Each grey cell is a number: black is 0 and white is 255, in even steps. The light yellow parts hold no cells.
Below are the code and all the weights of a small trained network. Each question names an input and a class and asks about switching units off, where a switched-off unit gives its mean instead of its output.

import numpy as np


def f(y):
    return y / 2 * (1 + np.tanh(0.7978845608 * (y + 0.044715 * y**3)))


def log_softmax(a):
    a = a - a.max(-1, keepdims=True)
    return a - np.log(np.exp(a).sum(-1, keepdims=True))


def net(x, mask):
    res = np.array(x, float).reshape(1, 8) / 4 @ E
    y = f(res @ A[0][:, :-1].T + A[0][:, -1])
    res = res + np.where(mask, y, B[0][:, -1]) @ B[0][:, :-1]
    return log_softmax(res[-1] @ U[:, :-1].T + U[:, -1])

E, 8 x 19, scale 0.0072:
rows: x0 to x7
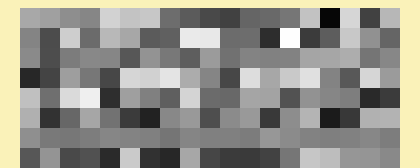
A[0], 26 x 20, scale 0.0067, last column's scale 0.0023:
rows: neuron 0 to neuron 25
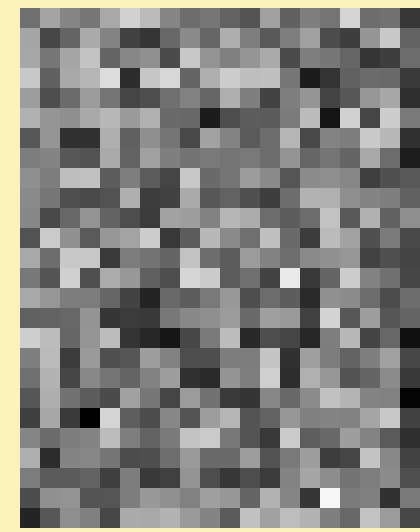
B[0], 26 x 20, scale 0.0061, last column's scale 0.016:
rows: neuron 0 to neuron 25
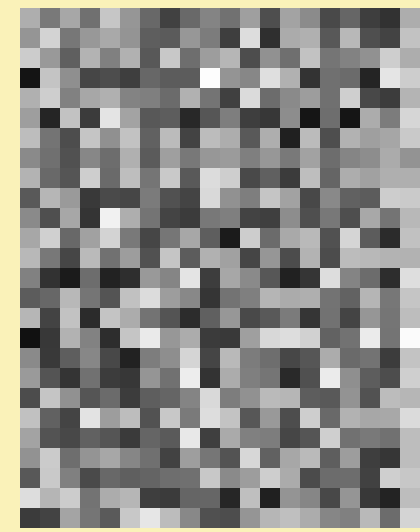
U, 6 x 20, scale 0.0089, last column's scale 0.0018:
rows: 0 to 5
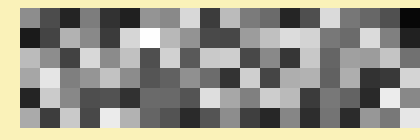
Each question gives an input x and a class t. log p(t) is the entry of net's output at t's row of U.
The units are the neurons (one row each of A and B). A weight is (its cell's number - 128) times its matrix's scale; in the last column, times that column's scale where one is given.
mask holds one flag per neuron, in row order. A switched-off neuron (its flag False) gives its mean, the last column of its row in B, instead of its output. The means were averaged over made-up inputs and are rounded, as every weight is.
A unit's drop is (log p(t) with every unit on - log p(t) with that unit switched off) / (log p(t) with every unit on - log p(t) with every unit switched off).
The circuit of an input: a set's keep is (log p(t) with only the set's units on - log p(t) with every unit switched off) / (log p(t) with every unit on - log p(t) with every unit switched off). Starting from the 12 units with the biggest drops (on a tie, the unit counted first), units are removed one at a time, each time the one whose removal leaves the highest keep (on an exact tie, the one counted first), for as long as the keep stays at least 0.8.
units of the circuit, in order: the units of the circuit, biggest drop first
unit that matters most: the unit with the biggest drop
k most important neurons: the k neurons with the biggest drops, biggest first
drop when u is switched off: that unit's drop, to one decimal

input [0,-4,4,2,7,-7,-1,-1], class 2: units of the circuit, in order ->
(neuron 2)
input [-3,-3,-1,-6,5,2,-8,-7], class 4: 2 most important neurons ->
(neuron 3; neuron 25)
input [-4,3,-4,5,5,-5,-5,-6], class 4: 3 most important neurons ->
(neuron 3; neuron 16; neuron 20)
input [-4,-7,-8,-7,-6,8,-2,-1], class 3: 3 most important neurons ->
(neuron 1; neuron 4; neuron 13)
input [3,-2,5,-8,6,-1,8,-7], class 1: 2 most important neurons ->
(neuron 16; neuron 14)
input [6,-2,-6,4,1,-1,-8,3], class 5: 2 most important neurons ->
(neuron 16; neuron 5)
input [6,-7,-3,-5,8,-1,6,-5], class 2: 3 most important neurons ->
(neuron 2; neuron 8; neuron 13)
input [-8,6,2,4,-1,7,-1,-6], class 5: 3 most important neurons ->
(neuron 10; neuron 15; neuron 11)
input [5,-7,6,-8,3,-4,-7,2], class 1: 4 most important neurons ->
(neuron 16; neuron 13; neuron 14; neuron 21)
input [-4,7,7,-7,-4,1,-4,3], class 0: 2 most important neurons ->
(neuron 13; neuron 21)
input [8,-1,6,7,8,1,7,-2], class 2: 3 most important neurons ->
(neuron 16; neuron 12; neuron 2)
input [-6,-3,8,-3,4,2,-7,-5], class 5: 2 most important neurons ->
(neuron 10; neuron 15)
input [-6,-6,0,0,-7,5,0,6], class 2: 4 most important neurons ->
(neuron 20; neuron 6; neuron 13; neuron 5)
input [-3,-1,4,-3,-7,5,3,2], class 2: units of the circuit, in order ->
(neuron 20)
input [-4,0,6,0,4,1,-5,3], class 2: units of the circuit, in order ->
(neuron 12; neuron 8)
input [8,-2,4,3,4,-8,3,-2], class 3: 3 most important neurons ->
(neuron 11; neuron 15; neuron 10)
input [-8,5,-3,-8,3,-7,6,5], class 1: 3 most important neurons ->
(neuron 16; neuron 14; neuron 5)
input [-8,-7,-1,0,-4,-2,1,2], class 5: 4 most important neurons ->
(neuron 15; neuron 10; neuron 24; neuron 13)
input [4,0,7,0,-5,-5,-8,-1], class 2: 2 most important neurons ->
(neuron 6; neuron 20)
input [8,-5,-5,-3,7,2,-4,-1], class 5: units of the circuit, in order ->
(neuron 5)
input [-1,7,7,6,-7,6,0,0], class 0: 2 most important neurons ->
(neuron 13; neuron 21)
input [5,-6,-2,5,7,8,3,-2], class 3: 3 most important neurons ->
(neuron 22; neuron 1; neuron 20)
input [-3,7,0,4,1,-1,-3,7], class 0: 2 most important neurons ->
(neuron 13; neuron 3)
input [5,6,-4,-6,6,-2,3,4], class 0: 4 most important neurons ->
(neuron 13; neuron 21; neuron 25; neuron 20)
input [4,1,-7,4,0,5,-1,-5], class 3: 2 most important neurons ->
(neuron 16; neuron 9)
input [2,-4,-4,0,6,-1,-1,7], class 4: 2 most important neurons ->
(neuron 9; neuron 19)
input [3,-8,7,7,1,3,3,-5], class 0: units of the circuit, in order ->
(neuron 18)
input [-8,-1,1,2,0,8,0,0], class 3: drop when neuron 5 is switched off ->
0.5
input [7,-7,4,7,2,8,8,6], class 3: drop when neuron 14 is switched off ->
0.1
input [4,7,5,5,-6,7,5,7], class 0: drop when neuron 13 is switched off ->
1.2
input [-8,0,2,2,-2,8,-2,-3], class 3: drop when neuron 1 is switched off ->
1.0
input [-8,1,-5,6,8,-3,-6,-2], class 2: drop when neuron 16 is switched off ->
0.3
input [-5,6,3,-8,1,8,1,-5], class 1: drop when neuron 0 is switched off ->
0.0
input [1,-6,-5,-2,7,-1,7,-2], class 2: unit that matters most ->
neuron 2
